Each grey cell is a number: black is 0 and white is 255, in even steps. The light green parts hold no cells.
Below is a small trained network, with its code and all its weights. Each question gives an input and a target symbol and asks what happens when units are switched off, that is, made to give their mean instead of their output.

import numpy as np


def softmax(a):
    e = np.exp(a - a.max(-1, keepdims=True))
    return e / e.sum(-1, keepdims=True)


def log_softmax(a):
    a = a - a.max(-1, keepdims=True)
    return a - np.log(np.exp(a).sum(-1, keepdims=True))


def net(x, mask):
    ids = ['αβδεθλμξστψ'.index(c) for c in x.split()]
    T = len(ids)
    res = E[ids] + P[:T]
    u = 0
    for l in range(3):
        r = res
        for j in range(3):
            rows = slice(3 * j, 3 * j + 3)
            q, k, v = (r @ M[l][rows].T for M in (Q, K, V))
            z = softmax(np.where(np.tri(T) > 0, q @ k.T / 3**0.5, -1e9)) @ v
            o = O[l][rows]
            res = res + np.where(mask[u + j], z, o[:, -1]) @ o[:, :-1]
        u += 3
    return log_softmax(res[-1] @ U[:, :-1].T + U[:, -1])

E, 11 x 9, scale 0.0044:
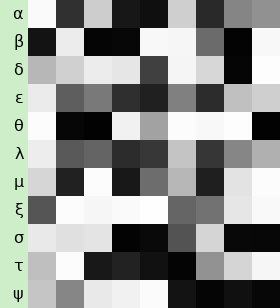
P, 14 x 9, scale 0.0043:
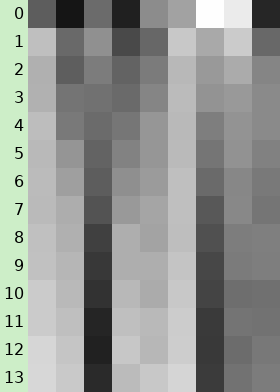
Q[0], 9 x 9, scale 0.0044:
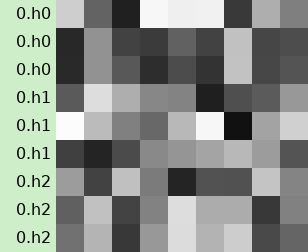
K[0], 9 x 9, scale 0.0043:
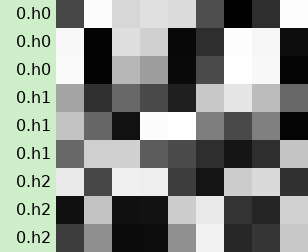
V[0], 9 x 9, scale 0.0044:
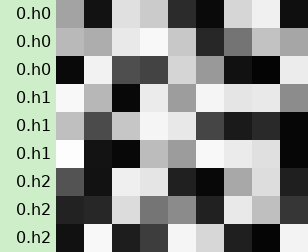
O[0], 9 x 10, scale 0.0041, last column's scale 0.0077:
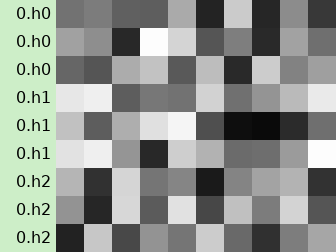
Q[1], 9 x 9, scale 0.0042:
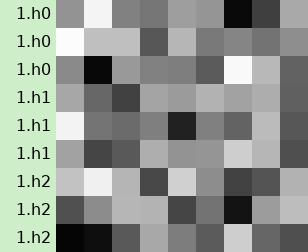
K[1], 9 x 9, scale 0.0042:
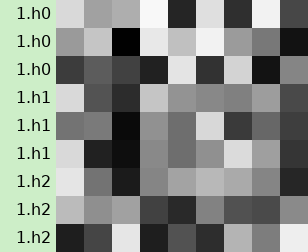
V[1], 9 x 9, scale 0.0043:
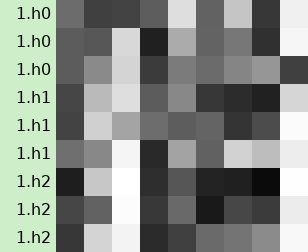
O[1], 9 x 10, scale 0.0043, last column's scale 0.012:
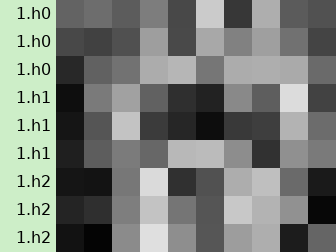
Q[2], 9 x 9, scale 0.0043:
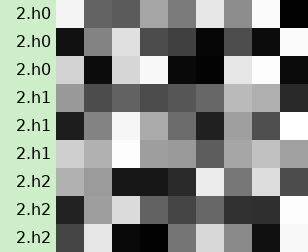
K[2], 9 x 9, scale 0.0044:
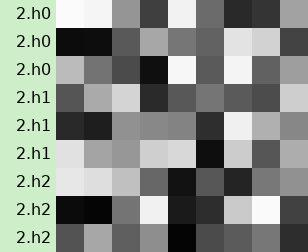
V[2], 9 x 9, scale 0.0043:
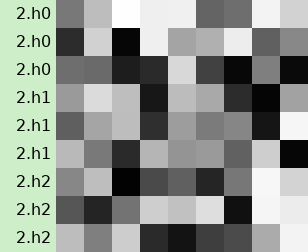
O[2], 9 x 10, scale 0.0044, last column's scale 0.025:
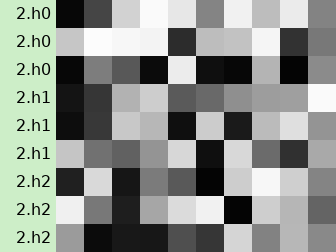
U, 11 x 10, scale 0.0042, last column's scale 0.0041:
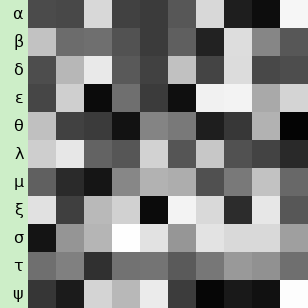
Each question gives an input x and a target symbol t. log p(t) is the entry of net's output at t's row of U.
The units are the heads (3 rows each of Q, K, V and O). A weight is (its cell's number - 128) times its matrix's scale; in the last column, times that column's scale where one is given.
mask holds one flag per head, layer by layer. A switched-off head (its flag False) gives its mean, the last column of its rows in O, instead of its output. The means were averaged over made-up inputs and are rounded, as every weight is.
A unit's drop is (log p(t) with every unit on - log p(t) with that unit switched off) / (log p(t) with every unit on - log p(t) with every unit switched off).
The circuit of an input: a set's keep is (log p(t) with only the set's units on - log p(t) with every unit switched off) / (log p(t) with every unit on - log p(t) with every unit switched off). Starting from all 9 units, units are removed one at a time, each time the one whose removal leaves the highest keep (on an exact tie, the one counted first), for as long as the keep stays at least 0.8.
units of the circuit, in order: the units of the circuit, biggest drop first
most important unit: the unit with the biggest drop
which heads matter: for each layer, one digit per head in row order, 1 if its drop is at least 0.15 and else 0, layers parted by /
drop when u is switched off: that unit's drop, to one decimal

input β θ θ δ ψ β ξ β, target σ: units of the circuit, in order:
0.h0, 2.h0
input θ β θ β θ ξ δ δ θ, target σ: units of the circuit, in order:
2.h0, 0.h1, 1.h2, 2.h1
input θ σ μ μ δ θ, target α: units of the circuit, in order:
2.h2, 0.h0
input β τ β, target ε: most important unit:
2.h2
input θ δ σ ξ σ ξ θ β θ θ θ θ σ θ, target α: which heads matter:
110 / 101 / 011
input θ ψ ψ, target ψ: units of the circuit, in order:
0.h1, 2.h0
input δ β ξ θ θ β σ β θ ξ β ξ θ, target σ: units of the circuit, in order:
0.h1, 2.h0, 0.h0
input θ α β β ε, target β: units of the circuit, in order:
0.h2, 0.h0, 2.h2, 2.h0
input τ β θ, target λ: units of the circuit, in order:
2.h1, 1.h2, 1.h1
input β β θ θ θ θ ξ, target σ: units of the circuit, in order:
2.h0, 0.h1
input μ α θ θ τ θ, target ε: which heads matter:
110 / 000 / 001
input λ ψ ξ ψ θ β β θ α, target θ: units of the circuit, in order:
2.h0, 1.h2, 2.h2, 0.h0
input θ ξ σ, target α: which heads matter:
100 / 010 / 001
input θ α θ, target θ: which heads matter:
011 / 100 / 100
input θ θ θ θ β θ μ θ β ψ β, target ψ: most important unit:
0.h0
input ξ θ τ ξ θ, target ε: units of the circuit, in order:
2.h2, 0.h1
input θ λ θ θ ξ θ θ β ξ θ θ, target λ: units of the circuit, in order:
1.h1, 2.h1
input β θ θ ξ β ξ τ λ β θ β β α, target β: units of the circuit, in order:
1.h1, 0.h2, 2.h2, 0.h0
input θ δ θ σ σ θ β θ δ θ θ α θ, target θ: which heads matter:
011 / 001 / 101
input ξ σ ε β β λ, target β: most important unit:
0.h2
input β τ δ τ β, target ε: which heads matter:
010 / 000 / 001
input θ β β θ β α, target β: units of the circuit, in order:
0.h2, 1.h1, 2.h2, 0.h0
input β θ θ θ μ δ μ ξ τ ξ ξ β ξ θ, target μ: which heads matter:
011 / 001 / 101
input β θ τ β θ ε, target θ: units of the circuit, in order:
2.h0, 1.h2
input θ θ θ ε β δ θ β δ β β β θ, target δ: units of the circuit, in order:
0.h2, 2.h0, 0.h0
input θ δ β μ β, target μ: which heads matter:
101 / 110 / 101
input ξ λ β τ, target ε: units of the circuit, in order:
2.h2, 0.h1
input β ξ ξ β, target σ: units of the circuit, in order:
2.h0
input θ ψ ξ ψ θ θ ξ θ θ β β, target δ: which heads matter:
001 / 000 / 110
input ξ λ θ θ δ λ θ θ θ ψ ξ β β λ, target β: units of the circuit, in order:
1.h1, 0.h2, 0.h0, 2.h2
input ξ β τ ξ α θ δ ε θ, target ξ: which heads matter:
010 / 001 / 100
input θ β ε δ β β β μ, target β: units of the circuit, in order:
0.h2, 2.h2, 1.h1, 0.h0
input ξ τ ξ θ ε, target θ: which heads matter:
001 / 101 / 100
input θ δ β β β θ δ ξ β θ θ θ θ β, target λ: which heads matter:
100 / 110 / 000
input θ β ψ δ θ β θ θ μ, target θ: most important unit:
2.h0
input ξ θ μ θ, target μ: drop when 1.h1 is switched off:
0.1
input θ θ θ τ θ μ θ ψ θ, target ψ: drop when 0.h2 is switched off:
0.2
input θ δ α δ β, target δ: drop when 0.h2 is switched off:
0.9
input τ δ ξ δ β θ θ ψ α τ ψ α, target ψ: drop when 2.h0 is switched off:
0.7
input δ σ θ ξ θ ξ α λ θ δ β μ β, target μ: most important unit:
0.h0
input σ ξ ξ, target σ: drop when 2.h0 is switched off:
0.7
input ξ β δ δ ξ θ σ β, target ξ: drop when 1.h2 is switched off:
0.3
